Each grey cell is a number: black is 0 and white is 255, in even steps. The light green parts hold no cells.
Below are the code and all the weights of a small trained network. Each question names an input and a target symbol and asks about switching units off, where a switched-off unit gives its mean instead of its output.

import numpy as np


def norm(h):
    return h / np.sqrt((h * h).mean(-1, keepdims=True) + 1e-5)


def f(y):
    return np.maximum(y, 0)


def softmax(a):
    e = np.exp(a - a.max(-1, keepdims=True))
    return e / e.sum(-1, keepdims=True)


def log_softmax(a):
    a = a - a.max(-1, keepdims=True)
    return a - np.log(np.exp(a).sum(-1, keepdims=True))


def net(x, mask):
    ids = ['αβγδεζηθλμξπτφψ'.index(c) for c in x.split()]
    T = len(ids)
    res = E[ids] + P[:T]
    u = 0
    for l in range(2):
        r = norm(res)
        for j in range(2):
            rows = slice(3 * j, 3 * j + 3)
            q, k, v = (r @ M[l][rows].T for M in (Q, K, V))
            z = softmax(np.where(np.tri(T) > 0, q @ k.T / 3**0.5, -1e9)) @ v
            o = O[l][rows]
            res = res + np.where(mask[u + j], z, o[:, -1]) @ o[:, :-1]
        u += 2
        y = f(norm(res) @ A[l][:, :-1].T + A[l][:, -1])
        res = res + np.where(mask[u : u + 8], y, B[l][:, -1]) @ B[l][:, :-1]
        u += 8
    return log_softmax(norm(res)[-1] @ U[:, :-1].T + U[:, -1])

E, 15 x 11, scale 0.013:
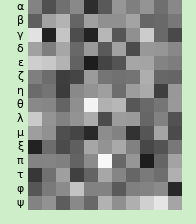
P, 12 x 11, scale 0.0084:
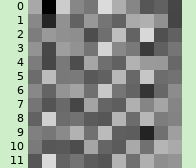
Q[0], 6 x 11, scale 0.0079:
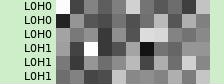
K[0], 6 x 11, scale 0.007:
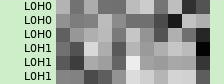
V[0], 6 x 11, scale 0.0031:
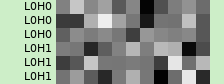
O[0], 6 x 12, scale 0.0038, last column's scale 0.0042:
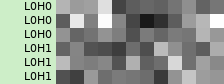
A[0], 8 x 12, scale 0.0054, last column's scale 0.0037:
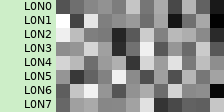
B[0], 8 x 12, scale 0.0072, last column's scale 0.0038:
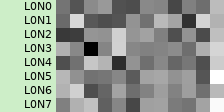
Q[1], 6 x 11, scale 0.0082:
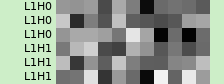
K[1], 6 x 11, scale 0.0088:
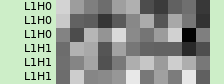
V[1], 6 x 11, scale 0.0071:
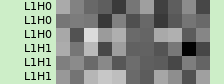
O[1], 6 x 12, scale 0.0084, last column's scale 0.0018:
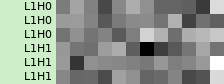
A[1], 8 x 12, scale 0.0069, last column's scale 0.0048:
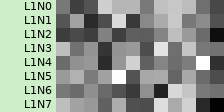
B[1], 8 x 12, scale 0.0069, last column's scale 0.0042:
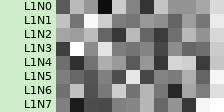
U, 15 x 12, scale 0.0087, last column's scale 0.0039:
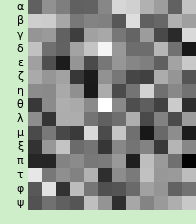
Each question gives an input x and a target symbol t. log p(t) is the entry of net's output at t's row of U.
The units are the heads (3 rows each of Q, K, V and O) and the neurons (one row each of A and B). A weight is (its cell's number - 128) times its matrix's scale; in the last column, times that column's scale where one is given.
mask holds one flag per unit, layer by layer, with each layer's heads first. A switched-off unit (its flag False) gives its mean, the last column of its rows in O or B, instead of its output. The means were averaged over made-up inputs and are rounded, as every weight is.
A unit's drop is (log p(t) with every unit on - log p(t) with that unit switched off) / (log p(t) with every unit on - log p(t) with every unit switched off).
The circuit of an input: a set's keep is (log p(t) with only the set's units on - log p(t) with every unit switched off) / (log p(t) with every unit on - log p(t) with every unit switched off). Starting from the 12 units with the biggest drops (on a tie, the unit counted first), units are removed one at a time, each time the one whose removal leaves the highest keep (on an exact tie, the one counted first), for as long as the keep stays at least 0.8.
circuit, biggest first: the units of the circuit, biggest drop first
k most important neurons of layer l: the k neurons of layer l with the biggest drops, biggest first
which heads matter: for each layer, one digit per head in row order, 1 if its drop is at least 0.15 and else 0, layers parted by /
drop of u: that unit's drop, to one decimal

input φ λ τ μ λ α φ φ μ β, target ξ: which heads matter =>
00 / 00
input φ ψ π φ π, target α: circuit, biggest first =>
[L1H1]
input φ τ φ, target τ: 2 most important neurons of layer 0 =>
[L0N6, L0N4]
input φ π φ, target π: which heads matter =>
11 / 11
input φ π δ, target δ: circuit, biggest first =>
[L0N3, L1N5, L0N2]
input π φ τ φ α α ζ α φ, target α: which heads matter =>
10 / 01
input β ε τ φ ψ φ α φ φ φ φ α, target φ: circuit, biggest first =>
[L0H0, L1N7]
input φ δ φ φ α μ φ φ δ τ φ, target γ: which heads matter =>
00 / 10
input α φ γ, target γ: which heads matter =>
00 / 01
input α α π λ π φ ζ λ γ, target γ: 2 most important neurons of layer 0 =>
[L0N2, L0N7]
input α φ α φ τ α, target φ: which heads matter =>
11 / 01
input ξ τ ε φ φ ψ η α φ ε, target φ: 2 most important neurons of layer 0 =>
[L0N1, L0N5]
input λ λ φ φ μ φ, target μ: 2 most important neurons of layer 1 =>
[L1N6, L1N7]
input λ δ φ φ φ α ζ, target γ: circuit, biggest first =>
[L1H0]
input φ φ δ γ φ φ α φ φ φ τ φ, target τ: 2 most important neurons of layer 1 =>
[L1N1, L1N7]
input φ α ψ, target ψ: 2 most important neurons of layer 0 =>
[L0N2, L0N4]
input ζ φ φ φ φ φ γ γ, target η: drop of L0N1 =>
0.1
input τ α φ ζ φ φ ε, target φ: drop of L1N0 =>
0.0
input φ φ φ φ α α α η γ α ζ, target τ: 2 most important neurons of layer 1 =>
[L1N1, L1N7]
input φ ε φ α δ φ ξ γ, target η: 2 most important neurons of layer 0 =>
[L0N1, L0N7]
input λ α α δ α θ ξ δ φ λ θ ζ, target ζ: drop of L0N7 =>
0.1
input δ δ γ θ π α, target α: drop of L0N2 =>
0.4
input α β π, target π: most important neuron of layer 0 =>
[L0N5]
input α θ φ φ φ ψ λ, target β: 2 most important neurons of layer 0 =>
[L0N1, L0N7]
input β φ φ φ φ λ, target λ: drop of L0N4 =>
0.2
